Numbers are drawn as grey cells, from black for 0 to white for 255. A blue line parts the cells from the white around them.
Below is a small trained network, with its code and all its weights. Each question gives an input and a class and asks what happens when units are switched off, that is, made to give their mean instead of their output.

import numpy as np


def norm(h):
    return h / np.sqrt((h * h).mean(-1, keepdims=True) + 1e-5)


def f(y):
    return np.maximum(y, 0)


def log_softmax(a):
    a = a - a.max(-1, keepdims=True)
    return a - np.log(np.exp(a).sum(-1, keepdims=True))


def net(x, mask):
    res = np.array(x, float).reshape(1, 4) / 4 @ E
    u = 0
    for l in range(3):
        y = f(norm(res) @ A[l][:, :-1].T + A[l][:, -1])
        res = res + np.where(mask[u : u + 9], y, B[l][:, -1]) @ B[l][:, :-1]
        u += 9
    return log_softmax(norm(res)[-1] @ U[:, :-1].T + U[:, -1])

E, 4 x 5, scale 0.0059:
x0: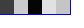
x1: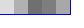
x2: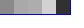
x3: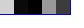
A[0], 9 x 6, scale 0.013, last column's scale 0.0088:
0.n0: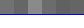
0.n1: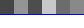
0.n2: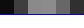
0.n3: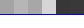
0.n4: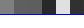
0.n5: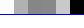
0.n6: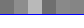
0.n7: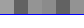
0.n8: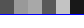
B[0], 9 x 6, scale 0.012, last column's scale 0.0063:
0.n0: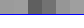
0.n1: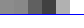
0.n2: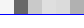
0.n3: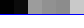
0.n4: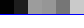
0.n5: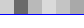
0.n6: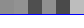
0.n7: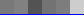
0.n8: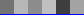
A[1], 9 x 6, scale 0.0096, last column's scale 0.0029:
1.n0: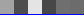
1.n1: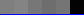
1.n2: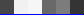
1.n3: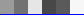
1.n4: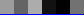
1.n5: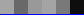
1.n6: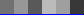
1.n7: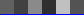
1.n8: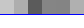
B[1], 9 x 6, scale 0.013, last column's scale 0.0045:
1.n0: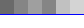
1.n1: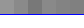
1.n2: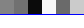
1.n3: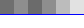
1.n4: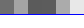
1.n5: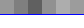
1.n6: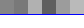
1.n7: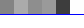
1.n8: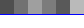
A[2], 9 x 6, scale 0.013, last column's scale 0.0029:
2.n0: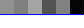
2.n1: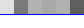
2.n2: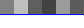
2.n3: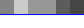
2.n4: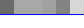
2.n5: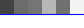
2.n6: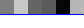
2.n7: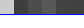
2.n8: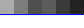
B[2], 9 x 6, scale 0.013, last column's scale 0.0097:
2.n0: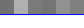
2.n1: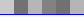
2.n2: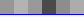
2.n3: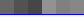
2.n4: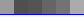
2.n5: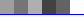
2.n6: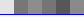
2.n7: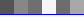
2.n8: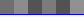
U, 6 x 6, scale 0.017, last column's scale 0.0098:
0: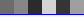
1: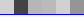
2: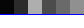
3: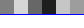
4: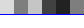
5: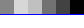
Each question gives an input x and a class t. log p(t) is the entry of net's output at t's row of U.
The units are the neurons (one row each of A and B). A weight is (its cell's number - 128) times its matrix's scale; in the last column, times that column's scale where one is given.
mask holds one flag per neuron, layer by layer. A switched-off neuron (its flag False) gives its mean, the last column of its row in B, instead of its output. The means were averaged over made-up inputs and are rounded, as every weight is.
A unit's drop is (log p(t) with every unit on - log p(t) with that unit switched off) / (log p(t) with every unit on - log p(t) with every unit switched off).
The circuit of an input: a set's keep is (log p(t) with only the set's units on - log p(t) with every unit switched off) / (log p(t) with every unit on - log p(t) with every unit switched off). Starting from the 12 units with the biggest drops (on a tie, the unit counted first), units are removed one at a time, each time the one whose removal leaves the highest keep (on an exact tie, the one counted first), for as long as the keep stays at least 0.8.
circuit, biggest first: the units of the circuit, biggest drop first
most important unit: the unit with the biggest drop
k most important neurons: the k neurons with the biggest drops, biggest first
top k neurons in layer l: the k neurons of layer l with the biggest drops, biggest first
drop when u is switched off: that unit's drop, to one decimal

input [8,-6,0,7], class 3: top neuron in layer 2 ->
(2.n2)
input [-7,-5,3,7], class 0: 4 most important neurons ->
(0.n7; 2.n7; 2.n5; 0.n0)
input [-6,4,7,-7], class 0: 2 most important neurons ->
(1.n2; 0.n4)
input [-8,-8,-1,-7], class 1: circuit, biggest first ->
(0.n2; 1.n2)
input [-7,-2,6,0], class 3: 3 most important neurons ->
(1.n4; 0.n4; 0.n0)
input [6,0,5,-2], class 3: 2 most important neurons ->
(0.n1; 0.n4)
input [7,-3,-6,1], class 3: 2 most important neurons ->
(0.n1; 0.n3)
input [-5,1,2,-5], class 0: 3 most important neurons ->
(1.n2; 0.n1; 0.n8)
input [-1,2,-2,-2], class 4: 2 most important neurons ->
(2.n5; 0.n3)
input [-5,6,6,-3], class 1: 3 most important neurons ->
(0.n5; 0.n4; 1.n0)
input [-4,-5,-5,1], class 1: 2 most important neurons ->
(0.n2; 0.n3)
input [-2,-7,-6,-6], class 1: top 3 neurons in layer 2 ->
(2.n5; 2.n7; 2.n8)
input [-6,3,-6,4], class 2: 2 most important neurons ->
(0.n4; 0.n1)
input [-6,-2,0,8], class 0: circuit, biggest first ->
(2.n7)
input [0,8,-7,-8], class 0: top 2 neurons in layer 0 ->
(0.n8; 0.n2)
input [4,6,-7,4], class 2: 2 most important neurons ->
(0.n4; 0.n2)
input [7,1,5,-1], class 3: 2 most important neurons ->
(0.n1; 0.n4)
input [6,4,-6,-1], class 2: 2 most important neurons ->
(0.n4; 1.n4)
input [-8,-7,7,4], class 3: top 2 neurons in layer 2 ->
(2.n7; 2.n1)
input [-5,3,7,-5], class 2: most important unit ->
0.n3
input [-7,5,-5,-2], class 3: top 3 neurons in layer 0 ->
(0.n3; 0.n2; 0.n6)
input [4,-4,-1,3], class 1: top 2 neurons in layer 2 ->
(2.n5; 2.n1)
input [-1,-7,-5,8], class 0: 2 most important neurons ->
(2.n7; 0.n5)
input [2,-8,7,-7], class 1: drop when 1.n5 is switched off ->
-0.1
